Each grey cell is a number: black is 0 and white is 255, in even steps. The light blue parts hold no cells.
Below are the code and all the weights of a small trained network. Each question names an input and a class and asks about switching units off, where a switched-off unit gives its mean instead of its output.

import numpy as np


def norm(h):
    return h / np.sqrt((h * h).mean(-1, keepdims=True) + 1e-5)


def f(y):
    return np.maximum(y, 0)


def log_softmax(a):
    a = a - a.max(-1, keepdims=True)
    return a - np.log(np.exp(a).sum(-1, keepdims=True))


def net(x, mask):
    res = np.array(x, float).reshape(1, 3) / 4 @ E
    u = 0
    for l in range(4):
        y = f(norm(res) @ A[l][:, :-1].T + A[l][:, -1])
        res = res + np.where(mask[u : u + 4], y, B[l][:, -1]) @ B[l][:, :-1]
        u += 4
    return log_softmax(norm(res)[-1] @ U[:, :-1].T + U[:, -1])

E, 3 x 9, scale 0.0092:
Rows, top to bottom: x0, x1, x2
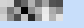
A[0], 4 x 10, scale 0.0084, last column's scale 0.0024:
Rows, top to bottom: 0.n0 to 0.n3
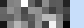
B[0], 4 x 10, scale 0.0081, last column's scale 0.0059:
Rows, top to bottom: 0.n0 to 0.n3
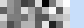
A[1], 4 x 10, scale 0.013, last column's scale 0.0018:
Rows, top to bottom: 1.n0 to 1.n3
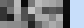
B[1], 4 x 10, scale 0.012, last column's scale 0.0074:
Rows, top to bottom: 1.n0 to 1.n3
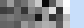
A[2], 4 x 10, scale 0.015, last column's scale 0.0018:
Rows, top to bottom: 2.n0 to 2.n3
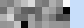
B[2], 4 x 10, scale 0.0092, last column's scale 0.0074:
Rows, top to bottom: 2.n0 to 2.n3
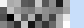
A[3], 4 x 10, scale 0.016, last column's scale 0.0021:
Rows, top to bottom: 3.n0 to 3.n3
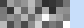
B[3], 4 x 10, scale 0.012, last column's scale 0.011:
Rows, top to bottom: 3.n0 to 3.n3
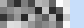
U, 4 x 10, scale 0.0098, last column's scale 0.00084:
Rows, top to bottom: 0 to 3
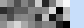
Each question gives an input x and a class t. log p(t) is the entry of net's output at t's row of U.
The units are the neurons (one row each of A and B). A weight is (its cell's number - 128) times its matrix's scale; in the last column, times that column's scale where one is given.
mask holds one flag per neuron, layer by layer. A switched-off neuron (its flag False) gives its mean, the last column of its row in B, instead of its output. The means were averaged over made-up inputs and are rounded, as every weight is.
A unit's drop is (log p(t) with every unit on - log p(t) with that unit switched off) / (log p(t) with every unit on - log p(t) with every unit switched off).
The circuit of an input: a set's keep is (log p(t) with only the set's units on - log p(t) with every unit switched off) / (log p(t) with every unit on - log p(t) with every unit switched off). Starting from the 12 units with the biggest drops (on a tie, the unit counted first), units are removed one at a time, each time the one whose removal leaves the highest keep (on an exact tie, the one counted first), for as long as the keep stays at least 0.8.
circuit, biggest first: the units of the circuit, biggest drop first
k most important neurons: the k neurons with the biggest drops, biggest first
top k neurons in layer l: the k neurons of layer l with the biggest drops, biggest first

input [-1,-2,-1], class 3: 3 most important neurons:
(3.n3, 1.n0, 2.n3)
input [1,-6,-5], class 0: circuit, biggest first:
(3.n0)
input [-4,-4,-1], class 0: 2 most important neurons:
(0.n0, 2.n2)
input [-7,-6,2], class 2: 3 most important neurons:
(0.n3, 1.n0, 2.n3)
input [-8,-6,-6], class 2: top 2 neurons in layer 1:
(1.n0, 1.n1)
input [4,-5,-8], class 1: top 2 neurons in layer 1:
(1.n1, 1.n0)
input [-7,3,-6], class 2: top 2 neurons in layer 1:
(1.n2, 1.n3)
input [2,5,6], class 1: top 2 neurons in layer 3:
(3.n2, 3.n0)
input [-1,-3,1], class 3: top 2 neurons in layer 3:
(3.n3, 3.n0)
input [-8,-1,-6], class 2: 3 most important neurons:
(0.n3, 1.n2, 3.n1)
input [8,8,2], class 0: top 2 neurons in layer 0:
(0.n3, 0.n1)
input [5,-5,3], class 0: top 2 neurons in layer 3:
(3.n1, 3.n3)
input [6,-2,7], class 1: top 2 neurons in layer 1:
(1.n3, 1.n2)
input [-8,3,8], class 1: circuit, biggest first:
(3.n2)
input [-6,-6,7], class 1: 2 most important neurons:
(1.n0, 1.n3)
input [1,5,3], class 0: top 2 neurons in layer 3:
(3.n1, 3.n2)
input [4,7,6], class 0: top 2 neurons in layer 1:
(1.n0, 1.n1)
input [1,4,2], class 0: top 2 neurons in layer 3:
(3.n1, 3.n2)
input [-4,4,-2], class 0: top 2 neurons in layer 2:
(2.n2, 2.n3)
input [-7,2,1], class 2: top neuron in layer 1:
(1.n2)
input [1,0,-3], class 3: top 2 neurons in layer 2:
(2.n0, 2.n3)
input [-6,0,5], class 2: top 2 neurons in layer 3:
(3.n1, 3.n3)
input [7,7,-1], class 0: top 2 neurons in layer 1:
(1.n0, 1.n2)
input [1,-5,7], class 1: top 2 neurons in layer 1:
(1.n0, 1.n3)
